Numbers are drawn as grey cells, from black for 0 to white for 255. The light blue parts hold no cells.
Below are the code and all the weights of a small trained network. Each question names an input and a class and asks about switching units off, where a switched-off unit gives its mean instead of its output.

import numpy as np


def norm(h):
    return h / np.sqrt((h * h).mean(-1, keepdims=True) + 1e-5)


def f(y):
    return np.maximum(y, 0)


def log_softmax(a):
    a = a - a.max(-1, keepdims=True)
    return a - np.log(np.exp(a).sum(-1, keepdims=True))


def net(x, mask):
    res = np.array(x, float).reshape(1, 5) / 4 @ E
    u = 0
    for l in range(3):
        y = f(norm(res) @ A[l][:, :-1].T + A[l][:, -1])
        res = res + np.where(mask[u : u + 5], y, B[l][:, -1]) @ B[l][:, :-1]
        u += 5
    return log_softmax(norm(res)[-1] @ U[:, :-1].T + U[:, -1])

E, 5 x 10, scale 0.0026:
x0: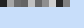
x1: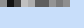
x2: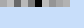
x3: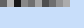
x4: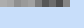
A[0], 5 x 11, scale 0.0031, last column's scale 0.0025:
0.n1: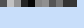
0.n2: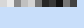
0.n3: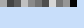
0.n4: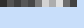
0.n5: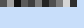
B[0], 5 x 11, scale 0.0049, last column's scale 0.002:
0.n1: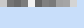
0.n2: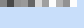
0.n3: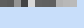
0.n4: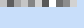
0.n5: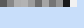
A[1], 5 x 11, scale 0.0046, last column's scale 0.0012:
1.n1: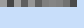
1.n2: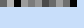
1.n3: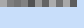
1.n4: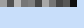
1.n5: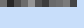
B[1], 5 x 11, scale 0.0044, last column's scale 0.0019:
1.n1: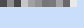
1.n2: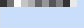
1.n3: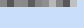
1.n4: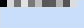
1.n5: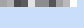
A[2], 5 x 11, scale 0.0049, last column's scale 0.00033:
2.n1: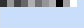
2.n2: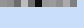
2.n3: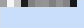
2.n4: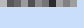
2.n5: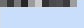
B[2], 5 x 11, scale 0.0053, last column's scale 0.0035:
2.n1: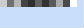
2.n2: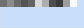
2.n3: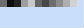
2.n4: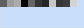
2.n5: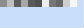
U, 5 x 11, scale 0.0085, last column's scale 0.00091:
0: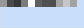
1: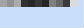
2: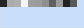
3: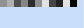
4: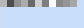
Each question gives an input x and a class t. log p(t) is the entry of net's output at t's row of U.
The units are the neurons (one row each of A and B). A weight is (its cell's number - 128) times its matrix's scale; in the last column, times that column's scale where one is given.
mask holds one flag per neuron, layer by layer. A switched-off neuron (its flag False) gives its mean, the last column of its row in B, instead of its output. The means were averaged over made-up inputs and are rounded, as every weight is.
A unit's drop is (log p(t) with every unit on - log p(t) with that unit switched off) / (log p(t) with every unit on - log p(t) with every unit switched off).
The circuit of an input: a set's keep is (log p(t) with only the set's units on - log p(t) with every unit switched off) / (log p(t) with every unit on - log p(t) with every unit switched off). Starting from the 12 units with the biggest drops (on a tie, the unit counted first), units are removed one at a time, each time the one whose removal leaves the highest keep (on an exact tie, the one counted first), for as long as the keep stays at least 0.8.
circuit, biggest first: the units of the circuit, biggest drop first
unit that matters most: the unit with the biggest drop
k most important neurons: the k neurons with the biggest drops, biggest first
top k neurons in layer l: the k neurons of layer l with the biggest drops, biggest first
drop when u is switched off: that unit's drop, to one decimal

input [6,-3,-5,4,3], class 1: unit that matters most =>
2.n1
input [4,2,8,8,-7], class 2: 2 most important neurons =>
[1.n2, 0.n5]
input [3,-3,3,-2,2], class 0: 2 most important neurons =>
[2.n3, 0.n4]
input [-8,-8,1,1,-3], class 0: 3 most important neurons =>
[2.n3, 0.n1, 2.n1]
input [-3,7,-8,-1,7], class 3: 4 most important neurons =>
[2.n5, 2.n3, 0.n1, 0.n4]
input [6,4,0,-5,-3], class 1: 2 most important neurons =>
[2.n1, 0.n5]
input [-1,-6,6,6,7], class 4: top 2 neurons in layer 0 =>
[0.n2, 0.n3]
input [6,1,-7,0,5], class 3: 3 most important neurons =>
[2.n5, 2.n4, 0.n4]
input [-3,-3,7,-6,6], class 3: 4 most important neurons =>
[2.n2, 0.n5, 1.n2, 0.n4]
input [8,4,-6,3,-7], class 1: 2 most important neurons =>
[2.n1, 0.n2]
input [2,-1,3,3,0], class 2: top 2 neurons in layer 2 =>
[2.n5, 2.n4]
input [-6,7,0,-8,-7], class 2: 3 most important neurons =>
[1.n4, 1.n1, 2.n1]
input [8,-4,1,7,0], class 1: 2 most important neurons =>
[2.n1, 1.n4]
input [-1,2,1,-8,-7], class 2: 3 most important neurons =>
[1.n4, 0.n2, 1.n1]
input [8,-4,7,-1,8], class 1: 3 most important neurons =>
[2.n1, 2.n5, 0.n4]
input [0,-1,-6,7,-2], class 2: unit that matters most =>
1.n2
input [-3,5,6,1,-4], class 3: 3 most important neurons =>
[2.n2, 2.n3, 0.n2]
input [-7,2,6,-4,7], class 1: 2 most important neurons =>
[2.n4, 2.n5]
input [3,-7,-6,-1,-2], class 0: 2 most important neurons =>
[2.n3, 0.n1]
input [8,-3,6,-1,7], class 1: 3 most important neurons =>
[2.n1, 2.n5, 0.n4]
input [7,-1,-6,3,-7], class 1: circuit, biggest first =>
[2.n1]
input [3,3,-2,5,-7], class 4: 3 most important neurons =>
[0.n4, 1.n4, 1.n1]
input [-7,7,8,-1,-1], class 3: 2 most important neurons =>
[2.n2, 2.n1]
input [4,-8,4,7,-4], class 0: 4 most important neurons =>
[2.n3, 0.n1, 1.n4, 1.n1]
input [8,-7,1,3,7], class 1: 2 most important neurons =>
[2.n1, 1.n5]
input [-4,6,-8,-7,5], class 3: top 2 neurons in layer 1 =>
[1.n2, 1.n5]
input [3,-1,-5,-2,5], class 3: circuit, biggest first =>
[2.n5]
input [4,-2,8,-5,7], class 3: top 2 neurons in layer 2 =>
[2.n2, 2.n4]
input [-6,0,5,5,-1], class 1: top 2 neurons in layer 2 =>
[2.n4, 2.n5]
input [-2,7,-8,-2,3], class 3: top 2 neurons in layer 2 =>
[2.n5, 2.n3]
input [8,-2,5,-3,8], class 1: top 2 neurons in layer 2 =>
[2.n1, 2.n5]
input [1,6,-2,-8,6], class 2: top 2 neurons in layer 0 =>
[0.n1, 0.n4]
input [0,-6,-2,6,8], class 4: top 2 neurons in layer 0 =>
[0.n2, 0.n3]
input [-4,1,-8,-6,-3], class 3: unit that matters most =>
2.n5
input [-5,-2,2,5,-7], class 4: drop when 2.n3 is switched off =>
-0.1
